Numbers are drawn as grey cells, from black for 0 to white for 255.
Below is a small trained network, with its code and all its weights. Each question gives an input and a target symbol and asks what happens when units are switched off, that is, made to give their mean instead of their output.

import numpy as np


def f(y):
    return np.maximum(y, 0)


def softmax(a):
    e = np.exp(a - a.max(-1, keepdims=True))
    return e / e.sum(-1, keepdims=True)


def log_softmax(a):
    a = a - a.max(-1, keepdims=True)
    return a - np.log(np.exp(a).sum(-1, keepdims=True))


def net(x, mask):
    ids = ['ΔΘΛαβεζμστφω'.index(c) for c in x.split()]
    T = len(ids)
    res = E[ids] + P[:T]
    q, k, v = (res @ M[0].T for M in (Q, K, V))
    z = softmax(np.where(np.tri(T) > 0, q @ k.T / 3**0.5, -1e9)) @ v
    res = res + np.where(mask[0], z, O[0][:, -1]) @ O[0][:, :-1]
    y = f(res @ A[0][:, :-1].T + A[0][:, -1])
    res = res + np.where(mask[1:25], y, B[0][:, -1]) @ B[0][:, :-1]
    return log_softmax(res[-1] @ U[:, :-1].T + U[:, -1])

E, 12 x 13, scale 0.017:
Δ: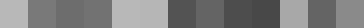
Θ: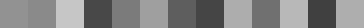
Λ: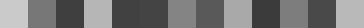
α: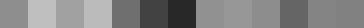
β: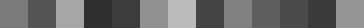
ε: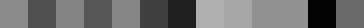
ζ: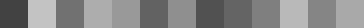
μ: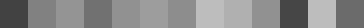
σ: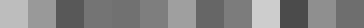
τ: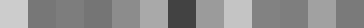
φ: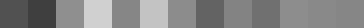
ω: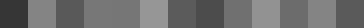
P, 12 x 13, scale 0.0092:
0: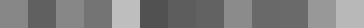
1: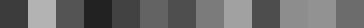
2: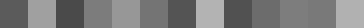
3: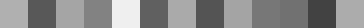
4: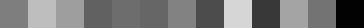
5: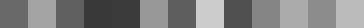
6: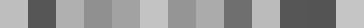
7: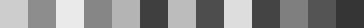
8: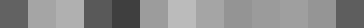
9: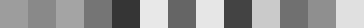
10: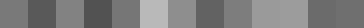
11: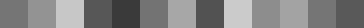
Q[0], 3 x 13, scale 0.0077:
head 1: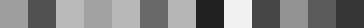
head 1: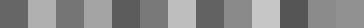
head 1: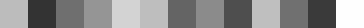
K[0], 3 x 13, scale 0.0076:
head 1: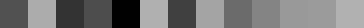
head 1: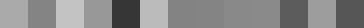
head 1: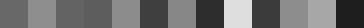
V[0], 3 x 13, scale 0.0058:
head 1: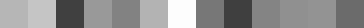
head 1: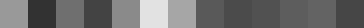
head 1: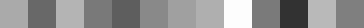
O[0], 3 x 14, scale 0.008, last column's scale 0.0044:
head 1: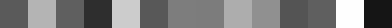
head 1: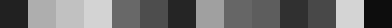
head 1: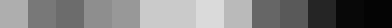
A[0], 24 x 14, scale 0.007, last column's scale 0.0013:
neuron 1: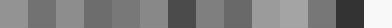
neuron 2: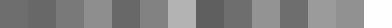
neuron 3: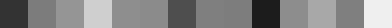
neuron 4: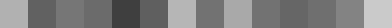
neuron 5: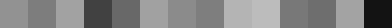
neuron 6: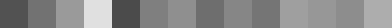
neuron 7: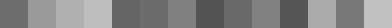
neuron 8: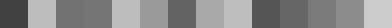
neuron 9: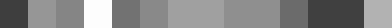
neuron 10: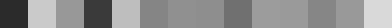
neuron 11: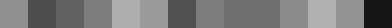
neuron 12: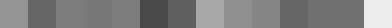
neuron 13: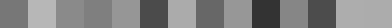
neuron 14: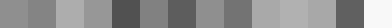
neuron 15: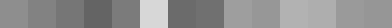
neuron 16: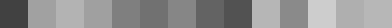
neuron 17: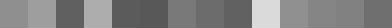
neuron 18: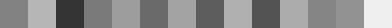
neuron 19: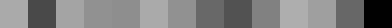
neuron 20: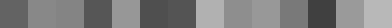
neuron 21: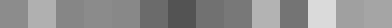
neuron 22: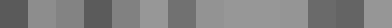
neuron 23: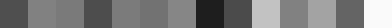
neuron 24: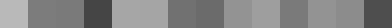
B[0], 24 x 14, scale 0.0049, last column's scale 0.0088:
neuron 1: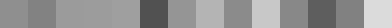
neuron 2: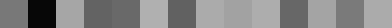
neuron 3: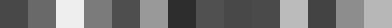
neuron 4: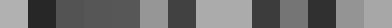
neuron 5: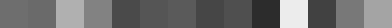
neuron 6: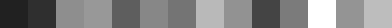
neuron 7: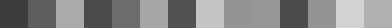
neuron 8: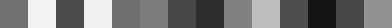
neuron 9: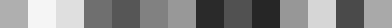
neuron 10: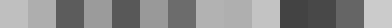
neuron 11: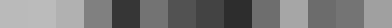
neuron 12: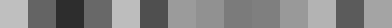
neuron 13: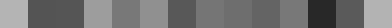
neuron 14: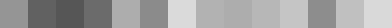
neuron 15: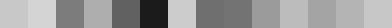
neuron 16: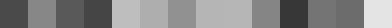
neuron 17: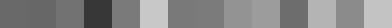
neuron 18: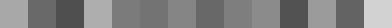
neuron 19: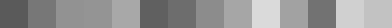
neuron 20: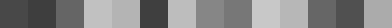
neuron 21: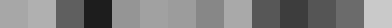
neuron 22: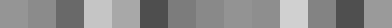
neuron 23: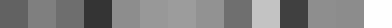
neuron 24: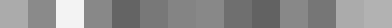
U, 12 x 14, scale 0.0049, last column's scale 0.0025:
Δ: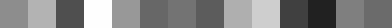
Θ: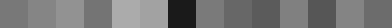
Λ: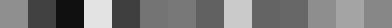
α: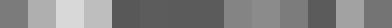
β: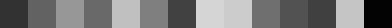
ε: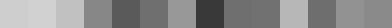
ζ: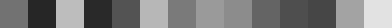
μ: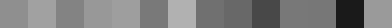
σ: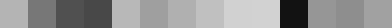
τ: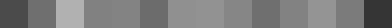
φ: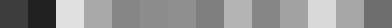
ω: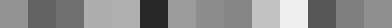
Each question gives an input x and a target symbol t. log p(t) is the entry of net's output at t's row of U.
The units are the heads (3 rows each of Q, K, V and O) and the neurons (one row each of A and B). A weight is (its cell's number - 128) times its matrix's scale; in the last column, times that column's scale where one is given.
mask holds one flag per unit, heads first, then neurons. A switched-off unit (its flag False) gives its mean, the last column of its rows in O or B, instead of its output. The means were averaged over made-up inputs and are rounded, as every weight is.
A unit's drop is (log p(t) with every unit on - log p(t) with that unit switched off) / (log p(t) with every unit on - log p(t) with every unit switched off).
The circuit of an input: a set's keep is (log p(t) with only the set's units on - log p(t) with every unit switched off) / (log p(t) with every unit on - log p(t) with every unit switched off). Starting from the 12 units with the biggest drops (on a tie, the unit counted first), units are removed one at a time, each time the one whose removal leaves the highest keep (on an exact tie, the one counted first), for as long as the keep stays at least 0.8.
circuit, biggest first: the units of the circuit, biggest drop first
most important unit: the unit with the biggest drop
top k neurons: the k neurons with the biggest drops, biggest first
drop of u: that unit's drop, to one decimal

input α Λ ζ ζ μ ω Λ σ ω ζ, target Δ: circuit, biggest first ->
(head 1; neuron 8; neuron 10)
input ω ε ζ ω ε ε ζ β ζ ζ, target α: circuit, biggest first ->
(head 1; neuron 9; neuron 3)
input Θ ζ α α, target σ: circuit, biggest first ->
(head 1; neuron 21; neuron 3)
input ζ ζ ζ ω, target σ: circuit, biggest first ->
(head 1; neuron 23; neuron 3)
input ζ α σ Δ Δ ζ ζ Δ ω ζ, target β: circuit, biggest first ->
(head 1; neuron 16)
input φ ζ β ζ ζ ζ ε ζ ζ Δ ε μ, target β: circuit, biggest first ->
(head 1; neuron 16)
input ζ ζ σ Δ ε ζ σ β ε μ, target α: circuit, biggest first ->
(head 1; neuron 9; neuron 8)
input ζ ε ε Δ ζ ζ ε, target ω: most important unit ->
neuron 20
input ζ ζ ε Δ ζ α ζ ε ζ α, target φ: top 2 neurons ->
(neuron 6; neuron 14)
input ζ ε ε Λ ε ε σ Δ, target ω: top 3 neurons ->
(neuron 19; neuron 1; neuron 14)
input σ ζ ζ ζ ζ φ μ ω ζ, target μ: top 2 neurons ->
(neuron 9; neuron 19)
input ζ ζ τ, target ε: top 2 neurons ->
(neuron 11; neuron 15)
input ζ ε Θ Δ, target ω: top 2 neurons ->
(neuron 19; neuron 1)
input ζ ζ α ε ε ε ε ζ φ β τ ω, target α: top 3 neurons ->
(neuron 9; neuron 8; neuron 3)
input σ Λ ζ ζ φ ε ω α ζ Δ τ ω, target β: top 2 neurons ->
(neuron 16; neuron 7)
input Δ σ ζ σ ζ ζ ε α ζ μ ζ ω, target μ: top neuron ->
(neuron 9)
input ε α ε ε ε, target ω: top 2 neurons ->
(neuron 1; neuron 14)
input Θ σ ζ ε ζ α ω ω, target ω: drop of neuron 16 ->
0.2
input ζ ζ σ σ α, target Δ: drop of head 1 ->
1.6
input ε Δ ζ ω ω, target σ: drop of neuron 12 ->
0.0
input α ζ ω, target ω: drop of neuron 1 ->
0.1
